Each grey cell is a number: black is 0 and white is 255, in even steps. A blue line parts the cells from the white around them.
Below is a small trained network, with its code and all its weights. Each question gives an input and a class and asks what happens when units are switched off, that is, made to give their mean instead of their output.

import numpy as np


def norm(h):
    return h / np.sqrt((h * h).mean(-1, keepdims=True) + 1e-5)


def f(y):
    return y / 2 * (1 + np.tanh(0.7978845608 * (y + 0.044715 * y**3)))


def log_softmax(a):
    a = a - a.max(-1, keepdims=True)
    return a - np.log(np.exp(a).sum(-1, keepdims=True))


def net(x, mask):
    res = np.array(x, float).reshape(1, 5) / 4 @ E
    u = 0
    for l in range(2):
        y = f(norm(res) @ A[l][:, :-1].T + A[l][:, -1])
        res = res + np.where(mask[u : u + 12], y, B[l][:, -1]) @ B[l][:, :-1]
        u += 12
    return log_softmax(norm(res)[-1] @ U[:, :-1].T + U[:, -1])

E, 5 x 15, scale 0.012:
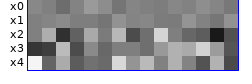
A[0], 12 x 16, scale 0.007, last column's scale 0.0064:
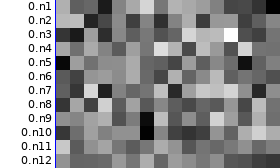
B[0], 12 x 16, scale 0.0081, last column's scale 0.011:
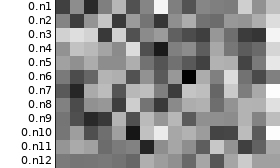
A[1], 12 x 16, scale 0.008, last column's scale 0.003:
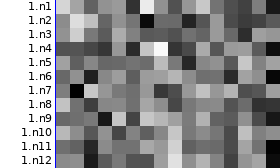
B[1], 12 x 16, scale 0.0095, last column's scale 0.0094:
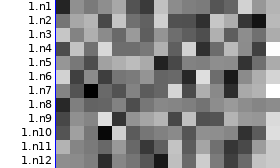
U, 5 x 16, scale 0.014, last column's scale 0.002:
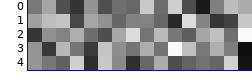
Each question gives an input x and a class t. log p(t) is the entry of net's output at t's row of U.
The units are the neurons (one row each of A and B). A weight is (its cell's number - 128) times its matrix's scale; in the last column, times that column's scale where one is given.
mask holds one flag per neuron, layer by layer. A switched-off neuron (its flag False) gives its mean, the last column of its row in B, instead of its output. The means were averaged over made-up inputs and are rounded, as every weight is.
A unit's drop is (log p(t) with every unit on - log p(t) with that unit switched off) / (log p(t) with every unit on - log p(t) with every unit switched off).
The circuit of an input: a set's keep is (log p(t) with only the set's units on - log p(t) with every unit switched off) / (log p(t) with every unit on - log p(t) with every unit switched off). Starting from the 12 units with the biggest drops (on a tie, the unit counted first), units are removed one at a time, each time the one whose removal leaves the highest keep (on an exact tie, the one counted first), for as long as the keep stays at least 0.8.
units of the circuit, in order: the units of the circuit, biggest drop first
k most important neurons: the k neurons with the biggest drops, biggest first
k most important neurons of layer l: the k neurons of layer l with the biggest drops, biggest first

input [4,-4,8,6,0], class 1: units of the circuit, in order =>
[0.n3]
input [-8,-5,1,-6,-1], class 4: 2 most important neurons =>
[0.n10; 0.n3]
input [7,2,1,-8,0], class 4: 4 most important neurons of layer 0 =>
[0.n10; 0.n3; 0.n1; 0.n9]
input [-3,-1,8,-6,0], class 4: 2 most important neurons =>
[0.n10; 0.n2]
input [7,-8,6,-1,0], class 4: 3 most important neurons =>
[0.n10; 0.n2; 0.n5]
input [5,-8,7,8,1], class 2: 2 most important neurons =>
[0.n4; 0.n7]
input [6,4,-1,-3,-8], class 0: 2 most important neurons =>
[0.n10; 0.n7]
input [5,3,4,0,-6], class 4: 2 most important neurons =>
[0.n8; 0.n2]
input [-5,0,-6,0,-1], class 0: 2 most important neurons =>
[0.n3; 0.n10]
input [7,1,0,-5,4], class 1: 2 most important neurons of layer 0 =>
[0.n10; 0.n11]
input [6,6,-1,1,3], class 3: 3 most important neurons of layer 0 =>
[0.n7; 0.n3; 0.n5]
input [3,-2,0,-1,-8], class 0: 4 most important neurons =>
[0.n10; 0.n9; 0.n7; 0.n4]
